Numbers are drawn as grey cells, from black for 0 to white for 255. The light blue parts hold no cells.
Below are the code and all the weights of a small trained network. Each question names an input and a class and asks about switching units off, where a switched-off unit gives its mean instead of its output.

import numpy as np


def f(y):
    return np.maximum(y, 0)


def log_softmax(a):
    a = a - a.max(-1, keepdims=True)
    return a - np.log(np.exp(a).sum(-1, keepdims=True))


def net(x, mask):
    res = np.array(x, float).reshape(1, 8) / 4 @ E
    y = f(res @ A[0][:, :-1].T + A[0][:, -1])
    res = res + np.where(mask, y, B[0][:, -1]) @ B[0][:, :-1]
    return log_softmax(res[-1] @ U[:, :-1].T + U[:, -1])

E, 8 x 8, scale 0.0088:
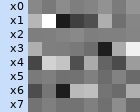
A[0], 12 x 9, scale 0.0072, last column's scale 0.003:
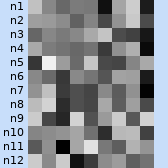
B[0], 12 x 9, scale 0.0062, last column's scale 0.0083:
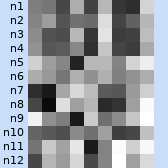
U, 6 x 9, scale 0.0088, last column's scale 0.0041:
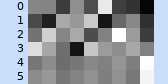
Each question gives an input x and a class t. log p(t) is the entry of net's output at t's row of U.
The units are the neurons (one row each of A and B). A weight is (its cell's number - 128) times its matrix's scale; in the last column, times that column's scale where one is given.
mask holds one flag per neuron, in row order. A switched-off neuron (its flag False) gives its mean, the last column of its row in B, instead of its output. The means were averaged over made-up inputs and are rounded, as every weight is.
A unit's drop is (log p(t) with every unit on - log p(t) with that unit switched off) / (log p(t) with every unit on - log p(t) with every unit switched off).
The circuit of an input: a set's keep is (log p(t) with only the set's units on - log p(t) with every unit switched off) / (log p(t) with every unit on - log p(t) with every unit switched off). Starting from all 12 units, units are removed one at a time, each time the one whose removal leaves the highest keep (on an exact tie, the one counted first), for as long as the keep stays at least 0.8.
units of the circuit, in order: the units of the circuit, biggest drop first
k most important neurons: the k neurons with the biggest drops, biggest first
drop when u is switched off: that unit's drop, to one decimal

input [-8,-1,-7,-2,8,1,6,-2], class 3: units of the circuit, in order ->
n5
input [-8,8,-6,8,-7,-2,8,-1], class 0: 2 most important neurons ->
n1, n4
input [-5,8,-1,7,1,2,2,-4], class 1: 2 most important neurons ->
n8, n7
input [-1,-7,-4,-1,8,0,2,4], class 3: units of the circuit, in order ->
n5, n8
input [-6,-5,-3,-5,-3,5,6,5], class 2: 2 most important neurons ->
n11, n8
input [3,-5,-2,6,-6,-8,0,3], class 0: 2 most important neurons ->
n1, n10
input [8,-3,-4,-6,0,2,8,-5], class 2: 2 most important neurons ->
n11, n1
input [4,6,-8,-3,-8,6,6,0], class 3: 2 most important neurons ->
n9, n12
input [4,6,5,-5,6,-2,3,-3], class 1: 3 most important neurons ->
n8, n7, n9
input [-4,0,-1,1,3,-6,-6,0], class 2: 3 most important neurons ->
n12, n9, n8
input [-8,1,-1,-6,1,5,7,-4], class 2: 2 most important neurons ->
n11, n1
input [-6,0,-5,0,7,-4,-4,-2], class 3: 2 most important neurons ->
n5, n11
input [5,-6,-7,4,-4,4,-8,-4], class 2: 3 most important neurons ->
n12, n8, n7
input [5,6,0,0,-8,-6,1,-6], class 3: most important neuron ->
n9
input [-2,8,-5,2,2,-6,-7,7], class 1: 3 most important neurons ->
n8, n7, n11
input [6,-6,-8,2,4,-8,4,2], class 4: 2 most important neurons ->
n8, n7
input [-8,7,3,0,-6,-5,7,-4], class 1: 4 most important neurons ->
n8, n7, n12, n5
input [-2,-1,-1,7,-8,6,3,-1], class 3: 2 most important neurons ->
n9, n3
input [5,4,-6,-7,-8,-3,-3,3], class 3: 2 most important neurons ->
n9, n1
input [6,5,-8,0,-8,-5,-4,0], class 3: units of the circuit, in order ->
n9
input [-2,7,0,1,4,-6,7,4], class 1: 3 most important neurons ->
n8, n7, n12
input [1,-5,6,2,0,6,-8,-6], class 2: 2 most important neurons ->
n12, n8
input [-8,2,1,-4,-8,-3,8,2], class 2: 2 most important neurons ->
n11, n5
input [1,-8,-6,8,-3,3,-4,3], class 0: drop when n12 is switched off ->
0.0
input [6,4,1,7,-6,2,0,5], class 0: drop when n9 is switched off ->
-0.1
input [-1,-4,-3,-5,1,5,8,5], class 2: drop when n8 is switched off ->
0.1
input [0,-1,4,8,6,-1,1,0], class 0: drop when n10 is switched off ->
0.1
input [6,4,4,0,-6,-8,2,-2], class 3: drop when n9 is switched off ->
0.9
